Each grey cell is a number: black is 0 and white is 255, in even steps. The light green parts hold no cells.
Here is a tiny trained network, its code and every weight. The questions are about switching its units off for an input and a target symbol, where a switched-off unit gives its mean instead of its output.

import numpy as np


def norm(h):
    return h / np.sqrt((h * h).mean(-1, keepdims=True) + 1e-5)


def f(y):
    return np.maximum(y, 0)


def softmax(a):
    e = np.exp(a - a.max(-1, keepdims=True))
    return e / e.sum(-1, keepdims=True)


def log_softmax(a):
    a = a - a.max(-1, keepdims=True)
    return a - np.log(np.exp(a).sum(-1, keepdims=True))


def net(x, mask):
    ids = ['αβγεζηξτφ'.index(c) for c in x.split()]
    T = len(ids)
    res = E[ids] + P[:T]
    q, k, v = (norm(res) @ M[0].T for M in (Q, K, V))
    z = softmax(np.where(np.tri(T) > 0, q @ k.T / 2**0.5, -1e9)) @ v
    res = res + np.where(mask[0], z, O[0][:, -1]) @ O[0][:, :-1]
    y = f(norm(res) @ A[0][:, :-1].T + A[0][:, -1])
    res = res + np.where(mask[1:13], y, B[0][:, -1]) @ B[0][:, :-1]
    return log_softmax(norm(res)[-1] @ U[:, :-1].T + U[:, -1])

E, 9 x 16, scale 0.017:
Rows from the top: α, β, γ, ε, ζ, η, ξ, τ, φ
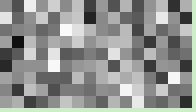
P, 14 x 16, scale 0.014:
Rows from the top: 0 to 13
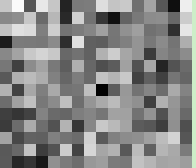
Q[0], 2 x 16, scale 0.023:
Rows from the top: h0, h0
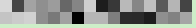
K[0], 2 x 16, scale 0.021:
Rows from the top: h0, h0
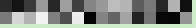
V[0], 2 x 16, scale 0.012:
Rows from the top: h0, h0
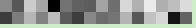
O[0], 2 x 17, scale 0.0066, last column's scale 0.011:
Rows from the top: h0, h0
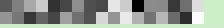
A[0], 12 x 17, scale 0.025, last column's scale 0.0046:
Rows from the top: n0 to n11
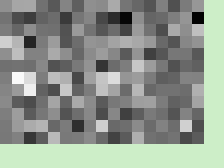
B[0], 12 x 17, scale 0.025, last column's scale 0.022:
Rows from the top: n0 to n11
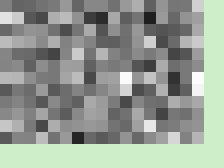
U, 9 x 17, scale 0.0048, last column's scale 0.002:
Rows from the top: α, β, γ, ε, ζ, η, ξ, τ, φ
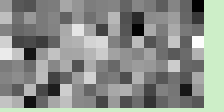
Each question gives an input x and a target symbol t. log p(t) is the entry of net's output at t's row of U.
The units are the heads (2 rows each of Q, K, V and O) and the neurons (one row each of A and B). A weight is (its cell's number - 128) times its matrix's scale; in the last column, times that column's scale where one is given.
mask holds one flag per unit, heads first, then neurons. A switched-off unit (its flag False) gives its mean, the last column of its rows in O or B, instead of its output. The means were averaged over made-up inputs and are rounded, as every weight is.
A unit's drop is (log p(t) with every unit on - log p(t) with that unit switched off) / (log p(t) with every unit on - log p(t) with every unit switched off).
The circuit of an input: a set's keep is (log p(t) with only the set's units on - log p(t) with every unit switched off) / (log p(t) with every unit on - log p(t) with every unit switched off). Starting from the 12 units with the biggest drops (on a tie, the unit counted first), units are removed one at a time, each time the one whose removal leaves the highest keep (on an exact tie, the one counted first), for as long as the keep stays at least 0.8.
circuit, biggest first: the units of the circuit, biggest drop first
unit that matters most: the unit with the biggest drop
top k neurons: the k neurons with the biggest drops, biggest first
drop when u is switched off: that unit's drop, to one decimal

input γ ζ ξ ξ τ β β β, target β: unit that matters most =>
n0
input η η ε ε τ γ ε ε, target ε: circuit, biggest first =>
[n6; n8; n7; n3]
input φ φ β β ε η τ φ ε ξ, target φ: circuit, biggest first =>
[h0; n1]
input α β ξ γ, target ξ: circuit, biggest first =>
[h0; n6; n9]
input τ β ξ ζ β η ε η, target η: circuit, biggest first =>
[n11; h0]
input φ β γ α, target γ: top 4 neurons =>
[n0; n6; n7; n2]
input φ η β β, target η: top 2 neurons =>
[n11; n6]
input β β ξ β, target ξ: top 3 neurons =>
[n6; n9; n7]
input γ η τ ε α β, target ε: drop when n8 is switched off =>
0.2
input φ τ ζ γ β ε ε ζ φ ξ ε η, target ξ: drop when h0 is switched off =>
0.9
